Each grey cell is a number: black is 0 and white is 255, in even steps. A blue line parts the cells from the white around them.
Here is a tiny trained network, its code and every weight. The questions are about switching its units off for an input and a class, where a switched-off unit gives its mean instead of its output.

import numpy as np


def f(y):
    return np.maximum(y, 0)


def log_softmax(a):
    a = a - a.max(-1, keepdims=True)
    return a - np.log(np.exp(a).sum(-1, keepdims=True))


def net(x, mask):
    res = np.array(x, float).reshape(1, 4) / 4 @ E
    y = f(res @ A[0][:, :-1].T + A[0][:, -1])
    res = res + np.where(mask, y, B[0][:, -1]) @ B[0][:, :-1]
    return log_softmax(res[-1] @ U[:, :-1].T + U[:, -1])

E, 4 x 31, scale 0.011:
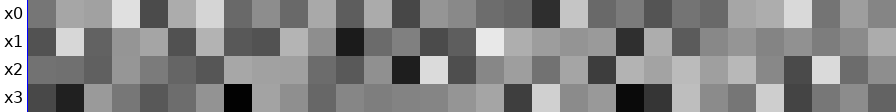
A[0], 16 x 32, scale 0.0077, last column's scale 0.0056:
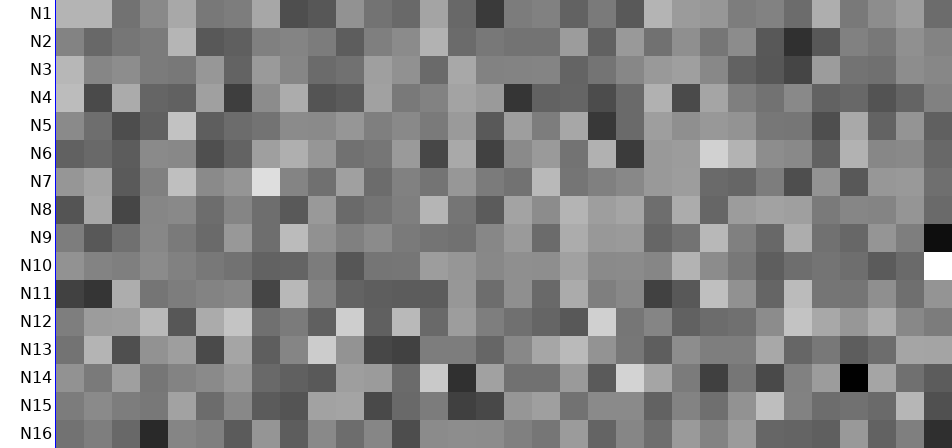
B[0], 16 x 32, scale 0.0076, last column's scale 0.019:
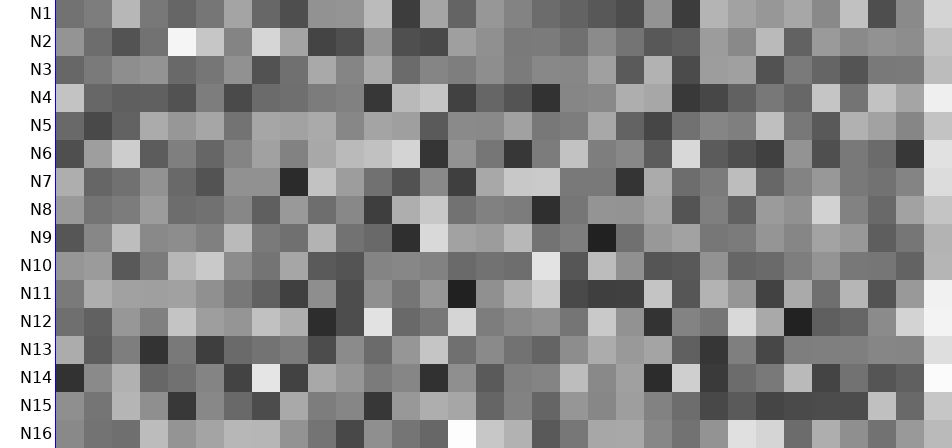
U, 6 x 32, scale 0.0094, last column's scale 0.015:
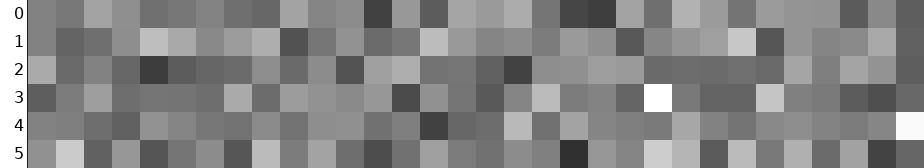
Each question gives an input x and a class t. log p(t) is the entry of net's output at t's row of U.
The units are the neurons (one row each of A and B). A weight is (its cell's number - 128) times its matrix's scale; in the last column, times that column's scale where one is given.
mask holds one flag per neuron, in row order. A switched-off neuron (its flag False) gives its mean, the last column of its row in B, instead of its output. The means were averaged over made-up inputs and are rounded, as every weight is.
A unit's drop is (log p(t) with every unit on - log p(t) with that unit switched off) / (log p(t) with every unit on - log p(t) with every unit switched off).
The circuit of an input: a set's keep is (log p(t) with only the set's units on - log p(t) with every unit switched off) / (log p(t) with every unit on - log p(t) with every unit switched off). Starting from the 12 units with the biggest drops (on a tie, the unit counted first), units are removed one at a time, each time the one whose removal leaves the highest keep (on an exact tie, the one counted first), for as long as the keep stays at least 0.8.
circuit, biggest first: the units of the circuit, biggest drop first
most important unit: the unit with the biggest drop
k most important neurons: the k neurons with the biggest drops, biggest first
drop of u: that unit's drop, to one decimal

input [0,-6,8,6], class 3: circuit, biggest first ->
N6
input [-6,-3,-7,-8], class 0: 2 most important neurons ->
N1; N7
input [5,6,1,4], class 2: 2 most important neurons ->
N13; N15
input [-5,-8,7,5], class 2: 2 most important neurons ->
N4; N14
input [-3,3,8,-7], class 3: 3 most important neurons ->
N6; N11; N9
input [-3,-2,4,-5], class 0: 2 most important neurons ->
N14; N7
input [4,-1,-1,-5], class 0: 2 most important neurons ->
N7; N1
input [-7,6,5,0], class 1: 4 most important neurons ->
N16; N5; N4; N2
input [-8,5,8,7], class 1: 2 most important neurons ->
N16; N5
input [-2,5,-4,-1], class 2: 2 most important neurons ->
N6; N8
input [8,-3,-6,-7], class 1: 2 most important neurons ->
N12; N11
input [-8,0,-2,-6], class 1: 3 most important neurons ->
N2; N16; N11
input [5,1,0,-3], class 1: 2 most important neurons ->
N12; N11
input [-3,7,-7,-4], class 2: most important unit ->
N8
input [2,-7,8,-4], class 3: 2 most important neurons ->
N6; N13
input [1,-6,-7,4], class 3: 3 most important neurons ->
N14; N13; N8
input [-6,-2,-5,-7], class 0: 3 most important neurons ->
N7; N12; N1
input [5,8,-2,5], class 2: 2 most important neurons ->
N13; N15
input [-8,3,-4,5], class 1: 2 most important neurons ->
N2; N16
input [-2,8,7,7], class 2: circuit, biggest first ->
N13
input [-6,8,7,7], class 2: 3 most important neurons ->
N13; N8; N15
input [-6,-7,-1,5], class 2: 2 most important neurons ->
N4; N12
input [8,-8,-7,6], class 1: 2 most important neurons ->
N12; N13
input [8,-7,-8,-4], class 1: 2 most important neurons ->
N12; N6
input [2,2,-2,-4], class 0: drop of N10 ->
0.0
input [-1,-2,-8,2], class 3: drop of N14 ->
0.7
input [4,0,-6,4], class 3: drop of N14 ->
1.1
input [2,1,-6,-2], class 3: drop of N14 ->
0.3
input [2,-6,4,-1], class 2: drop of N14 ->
0.1
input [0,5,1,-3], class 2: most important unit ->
N11
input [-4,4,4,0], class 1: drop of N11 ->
0.2
